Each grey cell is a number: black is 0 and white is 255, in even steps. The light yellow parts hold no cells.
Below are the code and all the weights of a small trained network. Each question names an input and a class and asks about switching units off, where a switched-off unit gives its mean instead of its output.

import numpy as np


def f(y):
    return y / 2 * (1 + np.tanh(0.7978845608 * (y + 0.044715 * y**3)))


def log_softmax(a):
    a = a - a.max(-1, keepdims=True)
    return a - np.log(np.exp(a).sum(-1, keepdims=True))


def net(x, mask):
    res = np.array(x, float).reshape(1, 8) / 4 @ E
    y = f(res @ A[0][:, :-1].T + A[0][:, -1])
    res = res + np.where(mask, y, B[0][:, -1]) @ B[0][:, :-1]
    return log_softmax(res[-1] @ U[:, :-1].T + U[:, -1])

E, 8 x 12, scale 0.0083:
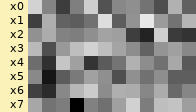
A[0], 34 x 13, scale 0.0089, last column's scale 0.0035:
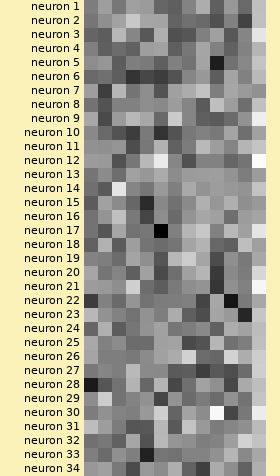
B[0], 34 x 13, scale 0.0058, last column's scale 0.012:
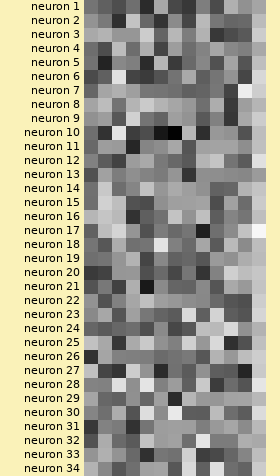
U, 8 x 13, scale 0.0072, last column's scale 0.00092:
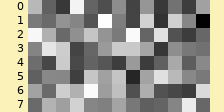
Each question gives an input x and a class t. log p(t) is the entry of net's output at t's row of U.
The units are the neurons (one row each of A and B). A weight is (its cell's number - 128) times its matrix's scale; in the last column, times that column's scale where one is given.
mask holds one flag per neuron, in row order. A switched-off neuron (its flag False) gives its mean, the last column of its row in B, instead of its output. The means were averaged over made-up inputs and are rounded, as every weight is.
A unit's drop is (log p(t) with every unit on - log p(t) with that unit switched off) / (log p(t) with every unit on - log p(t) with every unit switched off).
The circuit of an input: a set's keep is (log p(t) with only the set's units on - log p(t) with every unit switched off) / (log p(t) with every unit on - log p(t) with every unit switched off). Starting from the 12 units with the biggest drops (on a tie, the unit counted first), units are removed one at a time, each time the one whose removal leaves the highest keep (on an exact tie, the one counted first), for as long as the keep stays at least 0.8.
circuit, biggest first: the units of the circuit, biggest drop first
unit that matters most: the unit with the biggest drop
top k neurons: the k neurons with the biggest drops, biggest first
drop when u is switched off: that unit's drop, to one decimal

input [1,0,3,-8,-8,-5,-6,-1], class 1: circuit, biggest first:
(neuron 5; neuron 24)
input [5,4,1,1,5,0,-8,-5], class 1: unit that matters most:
neuron 9
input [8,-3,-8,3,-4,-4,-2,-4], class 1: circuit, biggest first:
(neuron 5; neuron 1)
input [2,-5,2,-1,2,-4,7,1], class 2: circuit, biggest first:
(neuron 23; neuron 8)
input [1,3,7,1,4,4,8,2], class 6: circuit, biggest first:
(neuron 30; neuron 22)
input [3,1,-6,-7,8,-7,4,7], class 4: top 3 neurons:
(neuron 10; neuron 20; neuron 6)
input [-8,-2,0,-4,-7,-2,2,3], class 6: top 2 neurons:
(neuron 22; neuron 26)
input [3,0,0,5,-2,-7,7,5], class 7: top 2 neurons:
(neuron 26; neuron 7)
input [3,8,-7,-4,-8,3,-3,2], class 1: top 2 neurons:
(neuron 18; neuron 5)
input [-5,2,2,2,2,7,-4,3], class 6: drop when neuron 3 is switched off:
0.2
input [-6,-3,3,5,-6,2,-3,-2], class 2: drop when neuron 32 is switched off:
0.0
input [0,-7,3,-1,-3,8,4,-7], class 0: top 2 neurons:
(neuron 27; neuron 2)
